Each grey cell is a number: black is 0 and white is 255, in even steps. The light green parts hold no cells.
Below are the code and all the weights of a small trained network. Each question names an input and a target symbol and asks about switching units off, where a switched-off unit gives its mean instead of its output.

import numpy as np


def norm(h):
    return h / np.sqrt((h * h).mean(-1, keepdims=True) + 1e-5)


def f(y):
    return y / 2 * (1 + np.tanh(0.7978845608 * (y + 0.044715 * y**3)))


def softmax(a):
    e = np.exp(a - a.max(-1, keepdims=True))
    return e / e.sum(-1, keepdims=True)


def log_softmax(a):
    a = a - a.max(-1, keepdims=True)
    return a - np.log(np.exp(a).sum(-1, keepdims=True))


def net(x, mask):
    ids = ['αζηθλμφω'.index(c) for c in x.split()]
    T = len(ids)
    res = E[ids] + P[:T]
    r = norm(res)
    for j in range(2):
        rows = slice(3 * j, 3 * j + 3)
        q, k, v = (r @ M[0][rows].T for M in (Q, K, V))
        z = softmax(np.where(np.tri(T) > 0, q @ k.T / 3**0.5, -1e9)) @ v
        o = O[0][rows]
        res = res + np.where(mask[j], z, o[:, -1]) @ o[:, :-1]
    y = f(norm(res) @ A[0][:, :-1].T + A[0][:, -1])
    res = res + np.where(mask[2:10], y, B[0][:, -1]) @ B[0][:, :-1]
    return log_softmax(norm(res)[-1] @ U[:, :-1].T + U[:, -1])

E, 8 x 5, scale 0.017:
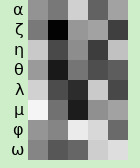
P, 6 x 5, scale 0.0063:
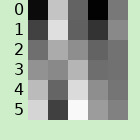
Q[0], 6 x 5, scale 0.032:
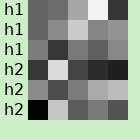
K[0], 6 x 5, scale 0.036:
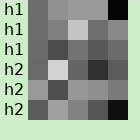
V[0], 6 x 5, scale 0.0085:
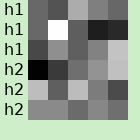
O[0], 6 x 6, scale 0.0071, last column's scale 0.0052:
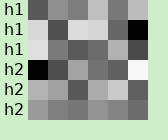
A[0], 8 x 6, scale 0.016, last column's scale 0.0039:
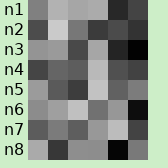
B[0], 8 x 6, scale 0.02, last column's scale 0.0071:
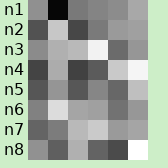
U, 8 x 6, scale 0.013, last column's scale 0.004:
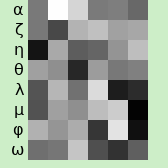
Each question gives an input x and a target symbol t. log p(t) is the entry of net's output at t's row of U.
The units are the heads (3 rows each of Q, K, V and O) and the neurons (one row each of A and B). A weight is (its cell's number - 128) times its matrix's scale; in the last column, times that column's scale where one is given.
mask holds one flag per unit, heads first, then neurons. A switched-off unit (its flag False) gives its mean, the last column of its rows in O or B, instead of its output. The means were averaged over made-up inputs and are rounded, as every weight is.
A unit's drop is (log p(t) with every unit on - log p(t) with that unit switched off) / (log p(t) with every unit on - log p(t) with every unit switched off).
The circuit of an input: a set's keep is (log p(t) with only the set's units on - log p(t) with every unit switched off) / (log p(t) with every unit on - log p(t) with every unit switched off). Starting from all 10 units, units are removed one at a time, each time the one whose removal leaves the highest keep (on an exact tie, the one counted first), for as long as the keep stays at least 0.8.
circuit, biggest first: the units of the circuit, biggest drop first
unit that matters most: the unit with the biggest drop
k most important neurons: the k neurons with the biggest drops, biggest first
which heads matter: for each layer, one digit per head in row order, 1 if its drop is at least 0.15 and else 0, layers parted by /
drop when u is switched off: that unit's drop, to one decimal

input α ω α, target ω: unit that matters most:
h1
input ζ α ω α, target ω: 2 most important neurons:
(n4 n7)
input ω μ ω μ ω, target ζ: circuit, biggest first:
(h1 n4)
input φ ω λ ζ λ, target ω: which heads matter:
01
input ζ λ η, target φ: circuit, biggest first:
(h2 n4)
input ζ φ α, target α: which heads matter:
00
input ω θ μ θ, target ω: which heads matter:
10
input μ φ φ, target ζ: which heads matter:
00
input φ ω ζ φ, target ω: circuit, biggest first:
(h2 n8)
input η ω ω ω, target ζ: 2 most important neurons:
(n7 n2)
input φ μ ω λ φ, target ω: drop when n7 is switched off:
0.2
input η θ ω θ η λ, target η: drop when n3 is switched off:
-0.1
